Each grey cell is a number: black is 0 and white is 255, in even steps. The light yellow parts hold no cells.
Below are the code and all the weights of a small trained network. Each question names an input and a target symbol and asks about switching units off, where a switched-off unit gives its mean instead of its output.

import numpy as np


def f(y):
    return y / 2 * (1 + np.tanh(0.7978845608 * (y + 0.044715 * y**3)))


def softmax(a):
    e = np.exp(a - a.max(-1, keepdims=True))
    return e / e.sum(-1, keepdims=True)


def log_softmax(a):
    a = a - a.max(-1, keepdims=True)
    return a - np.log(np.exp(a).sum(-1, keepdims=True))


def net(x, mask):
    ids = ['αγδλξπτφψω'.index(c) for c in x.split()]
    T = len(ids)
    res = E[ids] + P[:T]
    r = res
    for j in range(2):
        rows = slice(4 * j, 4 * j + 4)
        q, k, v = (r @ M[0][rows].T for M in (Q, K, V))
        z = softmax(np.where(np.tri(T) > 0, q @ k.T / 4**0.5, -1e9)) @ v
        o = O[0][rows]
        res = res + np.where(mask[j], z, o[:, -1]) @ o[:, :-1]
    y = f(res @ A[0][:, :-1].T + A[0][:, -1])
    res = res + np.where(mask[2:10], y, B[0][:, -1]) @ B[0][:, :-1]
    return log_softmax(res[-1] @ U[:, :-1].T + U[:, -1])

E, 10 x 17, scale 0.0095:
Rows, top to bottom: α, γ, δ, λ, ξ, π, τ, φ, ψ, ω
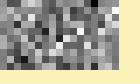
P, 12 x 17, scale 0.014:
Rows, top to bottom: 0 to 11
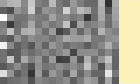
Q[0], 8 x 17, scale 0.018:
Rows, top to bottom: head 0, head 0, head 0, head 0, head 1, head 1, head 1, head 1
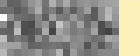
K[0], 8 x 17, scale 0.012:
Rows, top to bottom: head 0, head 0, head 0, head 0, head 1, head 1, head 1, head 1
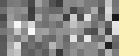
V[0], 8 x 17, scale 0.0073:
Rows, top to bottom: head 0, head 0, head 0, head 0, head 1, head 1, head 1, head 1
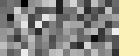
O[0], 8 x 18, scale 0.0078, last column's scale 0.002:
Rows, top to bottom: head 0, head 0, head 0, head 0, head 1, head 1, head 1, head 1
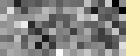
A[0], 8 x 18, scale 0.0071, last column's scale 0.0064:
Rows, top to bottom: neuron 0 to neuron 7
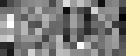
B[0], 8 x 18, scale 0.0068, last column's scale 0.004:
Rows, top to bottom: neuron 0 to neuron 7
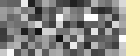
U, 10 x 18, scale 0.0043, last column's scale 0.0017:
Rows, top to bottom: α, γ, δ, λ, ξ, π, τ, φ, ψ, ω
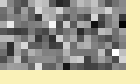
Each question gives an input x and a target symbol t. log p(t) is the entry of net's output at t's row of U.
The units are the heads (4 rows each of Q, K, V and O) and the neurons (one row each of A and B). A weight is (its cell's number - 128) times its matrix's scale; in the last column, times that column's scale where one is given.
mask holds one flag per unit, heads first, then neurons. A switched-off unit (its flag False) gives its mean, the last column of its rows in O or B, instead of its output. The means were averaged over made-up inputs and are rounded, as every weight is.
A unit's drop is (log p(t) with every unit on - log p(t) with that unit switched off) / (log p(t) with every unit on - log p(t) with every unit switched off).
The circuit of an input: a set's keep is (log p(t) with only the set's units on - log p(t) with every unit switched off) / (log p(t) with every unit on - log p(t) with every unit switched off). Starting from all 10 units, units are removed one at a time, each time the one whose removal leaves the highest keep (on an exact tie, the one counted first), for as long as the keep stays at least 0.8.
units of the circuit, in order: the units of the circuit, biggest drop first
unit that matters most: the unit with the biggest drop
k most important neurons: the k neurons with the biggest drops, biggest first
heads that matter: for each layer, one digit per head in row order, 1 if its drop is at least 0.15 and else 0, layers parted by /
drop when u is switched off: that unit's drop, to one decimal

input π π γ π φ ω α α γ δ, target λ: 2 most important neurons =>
[neuron 7; neuron 6]
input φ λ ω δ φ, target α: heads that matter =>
10
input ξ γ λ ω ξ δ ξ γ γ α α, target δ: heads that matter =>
11
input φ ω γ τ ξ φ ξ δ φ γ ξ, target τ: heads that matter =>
10
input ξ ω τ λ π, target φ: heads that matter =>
10
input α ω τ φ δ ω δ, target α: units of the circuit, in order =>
[head 0]
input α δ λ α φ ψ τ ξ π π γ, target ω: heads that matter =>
10
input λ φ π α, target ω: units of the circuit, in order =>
[head 1; neuron 7; neuron 0]
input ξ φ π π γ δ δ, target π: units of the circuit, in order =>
[head 0; neuron 2; head 1]
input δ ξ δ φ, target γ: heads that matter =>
01
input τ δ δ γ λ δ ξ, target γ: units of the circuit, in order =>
[head 1; head 0; neuron 2]
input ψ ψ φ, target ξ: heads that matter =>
10
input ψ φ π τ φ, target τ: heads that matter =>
10
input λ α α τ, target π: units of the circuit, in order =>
[head 1; neuron 6]
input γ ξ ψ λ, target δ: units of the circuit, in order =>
[neuron 0; neuron 6; head 1]
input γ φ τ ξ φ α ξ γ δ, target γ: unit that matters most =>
head 1
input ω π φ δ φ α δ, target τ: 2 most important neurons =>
[neuron 5; neuron 1]
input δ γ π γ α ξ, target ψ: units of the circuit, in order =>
[head 0; neuron 6]
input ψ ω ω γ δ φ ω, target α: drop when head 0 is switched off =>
0.9
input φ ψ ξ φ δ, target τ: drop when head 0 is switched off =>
1.0
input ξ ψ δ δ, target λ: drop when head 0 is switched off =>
0.4
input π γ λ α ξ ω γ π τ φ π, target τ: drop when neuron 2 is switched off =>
0.0
